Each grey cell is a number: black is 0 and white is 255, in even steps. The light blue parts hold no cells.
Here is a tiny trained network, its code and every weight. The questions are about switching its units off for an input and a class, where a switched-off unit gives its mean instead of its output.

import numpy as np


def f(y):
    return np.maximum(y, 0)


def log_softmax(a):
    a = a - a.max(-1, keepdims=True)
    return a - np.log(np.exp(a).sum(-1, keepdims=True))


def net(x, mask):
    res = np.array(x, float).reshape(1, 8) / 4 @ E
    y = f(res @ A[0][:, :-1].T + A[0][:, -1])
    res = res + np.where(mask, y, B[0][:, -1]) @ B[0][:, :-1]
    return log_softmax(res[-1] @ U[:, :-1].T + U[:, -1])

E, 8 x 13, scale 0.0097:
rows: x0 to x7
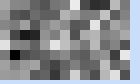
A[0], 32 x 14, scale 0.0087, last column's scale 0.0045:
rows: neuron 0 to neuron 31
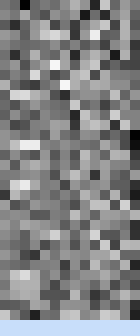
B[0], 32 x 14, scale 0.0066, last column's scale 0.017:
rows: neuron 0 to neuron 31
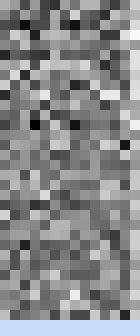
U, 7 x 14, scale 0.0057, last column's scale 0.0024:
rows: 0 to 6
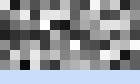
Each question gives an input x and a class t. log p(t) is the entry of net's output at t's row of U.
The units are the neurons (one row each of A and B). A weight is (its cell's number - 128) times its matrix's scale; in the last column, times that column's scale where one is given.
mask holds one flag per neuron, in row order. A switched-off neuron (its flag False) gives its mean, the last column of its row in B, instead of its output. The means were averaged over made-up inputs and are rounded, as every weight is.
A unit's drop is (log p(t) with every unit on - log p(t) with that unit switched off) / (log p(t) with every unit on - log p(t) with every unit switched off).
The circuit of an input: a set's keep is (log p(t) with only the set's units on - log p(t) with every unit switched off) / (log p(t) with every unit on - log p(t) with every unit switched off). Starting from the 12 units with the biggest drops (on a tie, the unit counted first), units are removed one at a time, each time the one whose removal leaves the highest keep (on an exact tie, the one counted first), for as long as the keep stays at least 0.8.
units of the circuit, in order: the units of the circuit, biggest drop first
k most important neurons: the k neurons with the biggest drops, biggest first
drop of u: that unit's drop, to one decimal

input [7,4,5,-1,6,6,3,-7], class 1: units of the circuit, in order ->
neuron 3
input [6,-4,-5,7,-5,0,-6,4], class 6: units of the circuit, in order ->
neuron 0; neuron 12
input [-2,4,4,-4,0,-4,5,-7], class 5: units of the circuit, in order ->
neuron 18; neuron 14
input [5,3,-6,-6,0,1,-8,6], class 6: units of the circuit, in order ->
neuron 17; neuron 0
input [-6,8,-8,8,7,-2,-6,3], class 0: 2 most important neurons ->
neuron 31; neuron 8
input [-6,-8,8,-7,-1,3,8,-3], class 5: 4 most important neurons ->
neuron 9; neuron 18; neuron 14; neuron 27
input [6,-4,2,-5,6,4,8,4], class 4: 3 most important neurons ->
neuron 1; neuron 29; neuron 10
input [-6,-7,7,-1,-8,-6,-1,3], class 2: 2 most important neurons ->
neuron 11; neuron 19
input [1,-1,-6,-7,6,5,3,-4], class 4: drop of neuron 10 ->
0.1
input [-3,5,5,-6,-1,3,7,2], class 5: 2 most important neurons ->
neuron 12; neuron 3
